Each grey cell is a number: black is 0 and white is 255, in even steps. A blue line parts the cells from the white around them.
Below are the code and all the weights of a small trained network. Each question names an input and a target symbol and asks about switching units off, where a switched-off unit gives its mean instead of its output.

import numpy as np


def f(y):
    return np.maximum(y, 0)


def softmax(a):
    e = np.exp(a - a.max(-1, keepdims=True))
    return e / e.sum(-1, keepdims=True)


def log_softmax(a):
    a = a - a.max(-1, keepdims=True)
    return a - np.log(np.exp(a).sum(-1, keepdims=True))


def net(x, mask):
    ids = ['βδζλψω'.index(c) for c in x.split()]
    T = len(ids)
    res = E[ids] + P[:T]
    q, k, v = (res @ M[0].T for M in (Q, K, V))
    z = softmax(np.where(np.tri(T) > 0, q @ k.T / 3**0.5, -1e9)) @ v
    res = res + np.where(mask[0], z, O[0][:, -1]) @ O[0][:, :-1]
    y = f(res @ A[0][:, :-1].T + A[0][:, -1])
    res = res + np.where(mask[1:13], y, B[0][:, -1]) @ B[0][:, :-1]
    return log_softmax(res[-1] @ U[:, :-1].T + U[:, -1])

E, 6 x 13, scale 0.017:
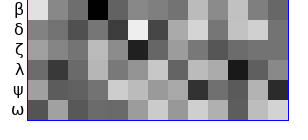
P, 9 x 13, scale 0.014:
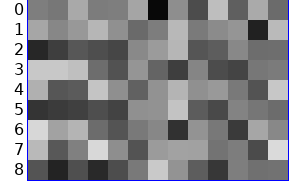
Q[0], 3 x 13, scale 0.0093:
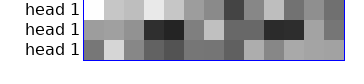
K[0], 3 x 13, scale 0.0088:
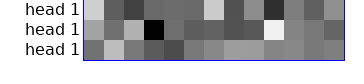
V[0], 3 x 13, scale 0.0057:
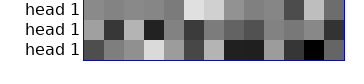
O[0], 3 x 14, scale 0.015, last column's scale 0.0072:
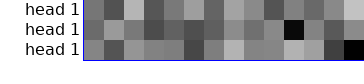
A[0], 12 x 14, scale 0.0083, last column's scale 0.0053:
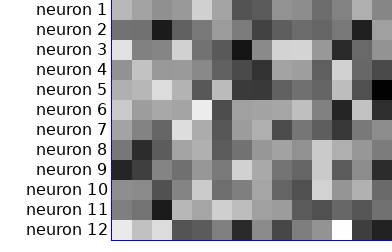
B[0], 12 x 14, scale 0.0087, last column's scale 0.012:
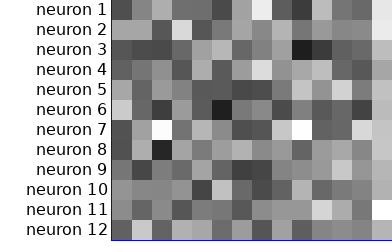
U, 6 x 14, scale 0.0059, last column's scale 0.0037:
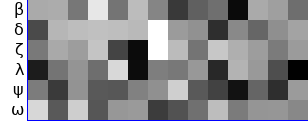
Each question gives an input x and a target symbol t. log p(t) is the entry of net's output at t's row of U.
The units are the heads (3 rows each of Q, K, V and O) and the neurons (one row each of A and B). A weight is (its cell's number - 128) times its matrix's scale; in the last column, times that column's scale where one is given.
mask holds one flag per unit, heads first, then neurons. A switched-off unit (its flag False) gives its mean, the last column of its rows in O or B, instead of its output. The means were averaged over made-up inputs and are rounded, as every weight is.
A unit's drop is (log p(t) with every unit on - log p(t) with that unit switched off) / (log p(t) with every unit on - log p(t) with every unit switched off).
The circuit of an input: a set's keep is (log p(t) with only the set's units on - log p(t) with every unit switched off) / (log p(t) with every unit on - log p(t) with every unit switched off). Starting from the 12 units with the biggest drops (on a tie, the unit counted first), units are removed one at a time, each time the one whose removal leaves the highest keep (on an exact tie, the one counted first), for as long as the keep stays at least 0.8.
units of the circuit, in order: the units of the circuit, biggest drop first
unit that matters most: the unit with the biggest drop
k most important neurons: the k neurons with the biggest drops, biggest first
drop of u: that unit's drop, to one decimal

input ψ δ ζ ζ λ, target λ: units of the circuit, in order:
(head 1; neuron 3)
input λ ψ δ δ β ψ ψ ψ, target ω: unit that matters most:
neuron 7
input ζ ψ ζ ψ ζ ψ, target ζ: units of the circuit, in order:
(head 1; neuron 2)
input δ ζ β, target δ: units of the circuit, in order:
(head 1; neuron 1)
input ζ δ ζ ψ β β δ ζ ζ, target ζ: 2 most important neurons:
(neuron 3; neuron 2)
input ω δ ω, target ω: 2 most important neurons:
(neuron 9; neuron 1)
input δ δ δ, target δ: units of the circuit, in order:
(head 1; neuron 1)
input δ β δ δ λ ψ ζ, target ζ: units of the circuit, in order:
(head 1; neuron 4)
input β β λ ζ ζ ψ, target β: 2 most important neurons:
(neuron 2; neuron 1)
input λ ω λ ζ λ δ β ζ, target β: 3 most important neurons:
(neuron 3; neuron 10; neuron 8)
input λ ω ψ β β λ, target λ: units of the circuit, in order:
(head 1; neuron 9)
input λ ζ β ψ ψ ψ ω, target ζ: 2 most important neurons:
(neuron 4; neuron 3)
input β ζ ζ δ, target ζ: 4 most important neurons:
(neuron 4; neuron 1; neuron 5; neuron 2)
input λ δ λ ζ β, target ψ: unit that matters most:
neuron 3
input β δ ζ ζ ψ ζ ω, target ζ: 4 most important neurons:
(neuron 4; neuron 3; neuron 1; neuron 5)
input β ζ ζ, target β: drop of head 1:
0.5
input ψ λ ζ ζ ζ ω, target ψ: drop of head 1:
0.7
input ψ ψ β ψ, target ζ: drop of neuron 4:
0.3
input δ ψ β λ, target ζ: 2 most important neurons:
(neuron 4; neuron 1)
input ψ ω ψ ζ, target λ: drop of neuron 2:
0.1
